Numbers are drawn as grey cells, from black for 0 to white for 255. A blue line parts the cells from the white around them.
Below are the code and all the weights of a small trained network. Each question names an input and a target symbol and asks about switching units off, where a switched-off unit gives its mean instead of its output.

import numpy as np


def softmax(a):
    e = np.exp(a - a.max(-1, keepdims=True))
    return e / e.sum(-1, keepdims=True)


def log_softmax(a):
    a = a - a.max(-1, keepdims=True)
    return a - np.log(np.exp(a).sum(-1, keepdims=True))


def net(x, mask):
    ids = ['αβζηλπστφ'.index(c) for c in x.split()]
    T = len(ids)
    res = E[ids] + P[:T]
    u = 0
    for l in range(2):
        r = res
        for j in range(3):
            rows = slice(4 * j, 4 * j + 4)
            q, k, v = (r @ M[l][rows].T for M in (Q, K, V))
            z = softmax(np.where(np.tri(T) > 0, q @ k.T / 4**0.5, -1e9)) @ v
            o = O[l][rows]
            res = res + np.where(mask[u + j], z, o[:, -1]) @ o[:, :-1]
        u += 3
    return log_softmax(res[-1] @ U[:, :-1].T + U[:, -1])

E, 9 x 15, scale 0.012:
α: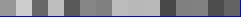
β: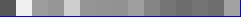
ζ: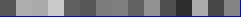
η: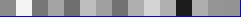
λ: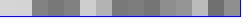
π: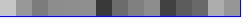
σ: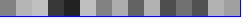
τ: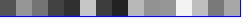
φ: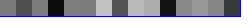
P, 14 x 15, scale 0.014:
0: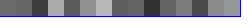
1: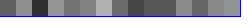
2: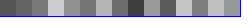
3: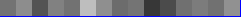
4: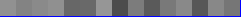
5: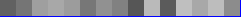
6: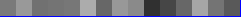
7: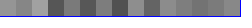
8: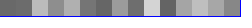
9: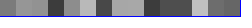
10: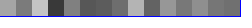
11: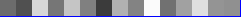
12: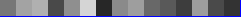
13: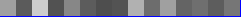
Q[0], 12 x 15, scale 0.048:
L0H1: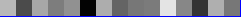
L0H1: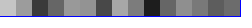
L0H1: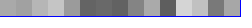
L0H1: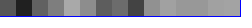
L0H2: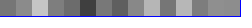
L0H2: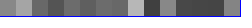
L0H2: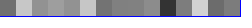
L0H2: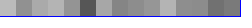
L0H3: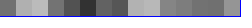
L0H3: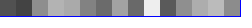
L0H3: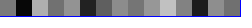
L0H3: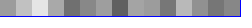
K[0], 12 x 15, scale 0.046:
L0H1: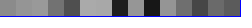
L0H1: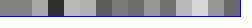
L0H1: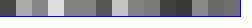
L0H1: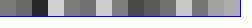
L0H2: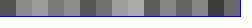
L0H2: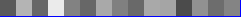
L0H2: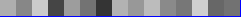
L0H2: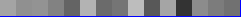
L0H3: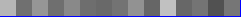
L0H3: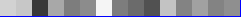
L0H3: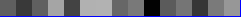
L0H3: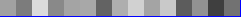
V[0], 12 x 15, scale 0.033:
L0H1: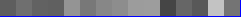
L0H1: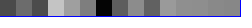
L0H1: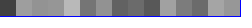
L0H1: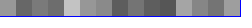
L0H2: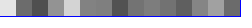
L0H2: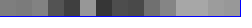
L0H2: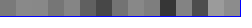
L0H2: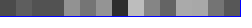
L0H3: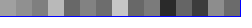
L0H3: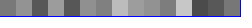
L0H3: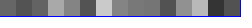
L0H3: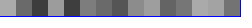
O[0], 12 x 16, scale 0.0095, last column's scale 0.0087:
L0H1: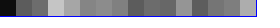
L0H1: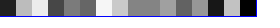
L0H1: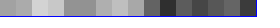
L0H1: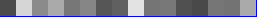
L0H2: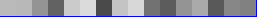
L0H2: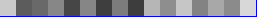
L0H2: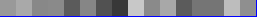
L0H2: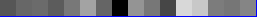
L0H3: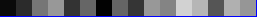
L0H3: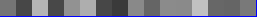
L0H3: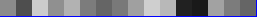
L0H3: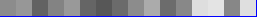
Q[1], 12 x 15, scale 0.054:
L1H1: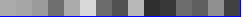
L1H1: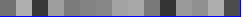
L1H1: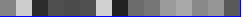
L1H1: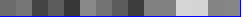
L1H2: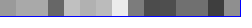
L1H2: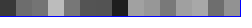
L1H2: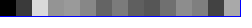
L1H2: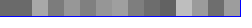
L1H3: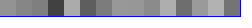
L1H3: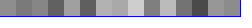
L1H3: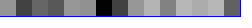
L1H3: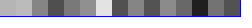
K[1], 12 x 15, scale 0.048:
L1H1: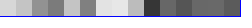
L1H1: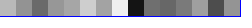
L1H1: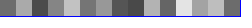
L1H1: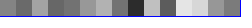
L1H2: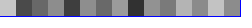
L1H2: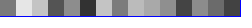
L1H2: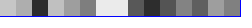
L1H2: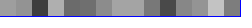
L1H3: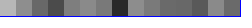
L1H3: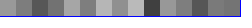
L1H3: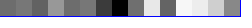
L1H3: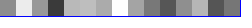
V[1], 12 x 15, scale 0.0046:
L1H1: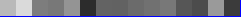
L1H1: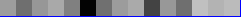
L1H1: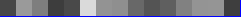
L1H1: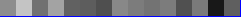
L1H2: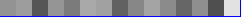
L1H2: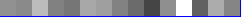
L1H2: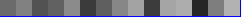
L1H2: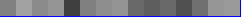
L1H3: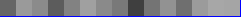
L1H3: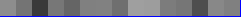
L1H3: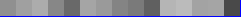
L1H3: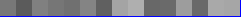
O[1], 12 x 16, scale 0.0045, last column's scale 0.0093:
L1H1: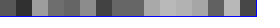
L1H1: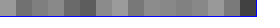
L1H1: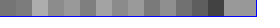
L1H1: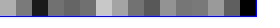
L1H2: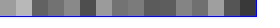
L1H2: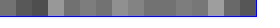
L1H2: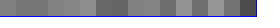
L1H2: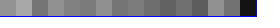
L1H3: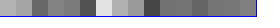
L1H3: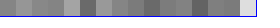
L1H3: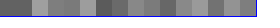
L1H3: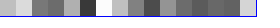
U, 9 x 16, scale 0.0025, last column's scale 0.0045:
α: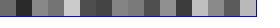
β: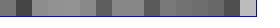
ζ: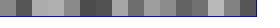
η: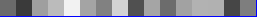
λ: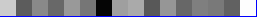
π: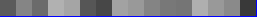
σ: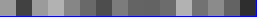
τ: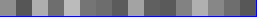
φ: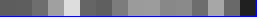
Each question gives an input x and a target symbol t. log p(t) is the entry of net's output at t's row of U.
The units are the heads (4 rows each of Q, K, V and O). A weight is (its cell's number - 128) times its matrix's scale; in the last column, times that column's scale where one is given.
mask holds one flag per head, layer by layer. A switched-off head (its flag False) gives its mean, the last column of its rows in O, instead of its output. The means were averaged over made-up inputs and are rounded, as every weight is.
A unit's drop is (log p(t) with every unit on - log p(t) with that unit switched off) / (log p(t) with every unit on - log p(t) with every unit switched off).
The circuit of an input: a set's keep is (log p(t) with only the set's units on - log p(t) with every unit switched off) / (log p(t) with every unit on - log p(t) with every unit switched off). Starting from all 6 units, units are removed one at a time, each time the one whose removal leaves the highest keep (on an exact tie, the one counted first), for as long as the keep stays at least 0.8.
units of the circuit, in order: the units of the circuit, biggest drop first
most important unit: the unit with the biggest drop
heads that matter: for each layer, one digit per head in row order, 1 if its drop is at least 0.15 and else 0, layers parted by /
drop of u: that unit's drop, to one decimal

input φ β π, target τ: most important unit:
L0H2
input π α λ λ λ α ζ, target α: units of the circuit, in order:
L0H3, L0H2
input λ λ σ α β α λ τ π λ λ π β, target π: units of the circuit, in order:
L0H3, L0H1
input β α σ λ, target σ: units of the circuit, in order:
L0H3, L0H1
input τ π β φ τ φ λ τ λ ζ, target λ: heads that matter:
100 / 000
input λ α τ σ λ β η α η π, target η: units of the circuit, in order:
L0H1, L0H2
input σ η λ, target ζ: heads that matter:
010 / 000
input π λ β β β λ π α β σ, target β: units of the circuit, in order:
L0H3, L0H1
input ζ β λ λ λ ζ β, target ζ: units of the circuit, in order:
L0H3, L0H2
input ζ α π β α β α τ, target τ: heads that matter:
001 / 000
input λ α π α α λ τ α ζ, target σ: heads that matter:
010 / 000
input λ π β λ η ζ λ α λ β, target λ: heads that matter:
100 / 000
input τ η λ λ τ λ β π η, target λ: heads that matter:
010 / 000
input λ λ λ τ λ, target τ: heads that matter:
101 / 000
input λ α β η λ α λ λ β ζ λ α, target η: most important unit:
L0H2
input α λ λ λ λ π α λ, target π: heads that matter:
001 / 000
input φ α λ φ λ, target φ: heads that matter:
101 / 000
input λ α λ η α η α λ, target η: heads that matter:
011 / 000
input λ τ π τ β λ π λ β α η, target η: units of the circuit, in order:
L0H2, L0H3, L0H1
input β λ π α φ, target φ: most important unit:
L0H1
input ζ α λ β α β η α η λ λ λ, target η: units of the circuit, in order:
L0H2, L0H1
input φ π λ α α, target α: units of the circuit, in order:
L0H3, L0H2
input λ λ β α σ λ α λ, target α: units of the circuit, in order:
L0H3, L0H1
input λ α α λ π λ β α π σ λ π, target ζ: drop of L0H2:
0.9
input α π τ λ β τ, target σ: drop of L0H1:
0.0
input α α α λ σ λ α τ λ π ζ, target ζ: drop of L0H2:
0.4
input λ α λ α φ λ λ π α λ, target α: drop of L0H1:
0.2
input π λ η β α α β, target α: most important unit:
L0H3
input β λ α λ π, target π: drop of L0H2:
0.2
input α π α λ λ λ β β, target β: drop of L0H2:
0.1
